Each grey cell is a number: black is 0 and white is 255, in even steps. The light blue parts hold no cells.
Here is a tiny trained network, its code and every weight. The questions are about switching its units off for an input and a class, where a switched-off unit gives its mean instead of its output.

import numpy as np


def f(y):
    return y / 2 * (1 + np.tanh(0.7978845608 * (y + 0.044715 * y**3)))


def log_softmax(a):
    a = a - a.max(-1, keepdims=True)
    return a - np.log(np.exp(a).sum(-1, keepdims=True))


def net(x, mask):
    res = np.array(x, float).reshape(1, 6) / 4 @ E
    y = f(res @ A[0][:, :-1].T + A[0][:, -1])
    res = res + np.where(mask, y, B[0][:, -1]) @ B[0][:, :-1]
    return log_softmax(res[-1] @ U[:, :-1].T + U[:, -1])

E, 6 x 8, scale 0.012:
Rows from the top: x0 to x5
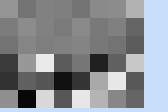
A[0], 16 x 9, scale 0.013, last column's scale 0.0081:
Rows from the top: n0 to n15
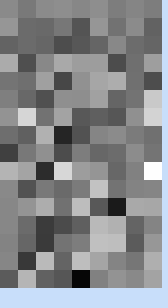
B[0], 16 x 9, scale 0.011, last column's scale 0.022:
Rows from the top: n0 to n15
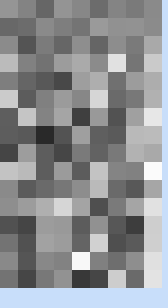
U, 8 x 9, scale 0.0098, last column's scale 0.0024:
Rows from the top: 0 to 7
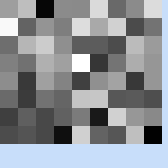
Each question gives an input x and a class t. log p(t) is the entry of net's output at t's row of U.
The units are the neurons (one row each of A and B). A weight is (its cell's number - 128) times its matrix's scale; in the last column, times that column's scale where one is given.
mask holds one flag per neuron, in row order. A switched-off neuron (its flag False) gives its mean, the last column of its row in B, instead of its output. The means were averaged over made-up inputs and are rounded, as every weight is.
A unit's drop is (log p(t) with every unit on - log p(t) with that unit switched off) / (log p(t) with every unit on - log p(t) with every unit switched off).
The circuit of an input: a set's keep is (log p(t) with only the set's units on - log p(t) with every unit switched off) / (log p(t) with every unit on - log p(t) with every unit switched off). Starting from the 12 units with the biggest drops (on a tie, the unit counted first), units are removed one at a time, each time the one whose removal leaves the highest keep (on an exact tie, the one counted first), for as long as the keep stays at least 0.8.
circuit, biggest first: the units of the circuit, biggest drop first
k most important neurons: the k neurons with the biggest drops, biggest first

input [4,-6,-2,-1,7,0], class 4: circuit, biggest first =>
[n15]
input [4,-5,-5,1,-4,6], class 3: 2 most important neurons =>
[n9, n11]
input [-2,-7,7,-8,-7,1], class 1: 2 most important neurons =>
[n3, n7]
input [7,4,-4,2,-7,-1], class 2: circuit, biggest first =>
[n11, n14]
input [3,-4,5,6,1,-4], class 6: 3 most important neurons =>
[n15, n9, n13]
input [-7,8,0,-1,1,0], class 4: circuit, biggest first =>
[n14, n9]
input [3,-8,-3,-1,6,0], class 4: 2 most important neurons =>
[n15, n14]
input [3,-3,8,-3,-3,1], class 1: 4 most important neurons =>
[n6, n3, n7, n8]
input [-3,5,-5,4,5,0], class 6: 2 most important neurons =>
[n15, n14]
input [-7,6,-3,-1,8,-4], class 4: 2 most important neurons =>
[n13, n12]
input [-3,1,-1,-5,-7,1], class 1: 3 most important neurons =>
[n3, n7, n8]
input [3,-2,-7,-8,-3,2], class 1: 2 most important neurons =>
[n6, n3]
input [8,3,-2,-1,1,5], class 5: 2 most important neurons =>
[n9, n11]
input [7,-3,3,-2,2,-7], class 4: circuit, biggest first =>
[n15]
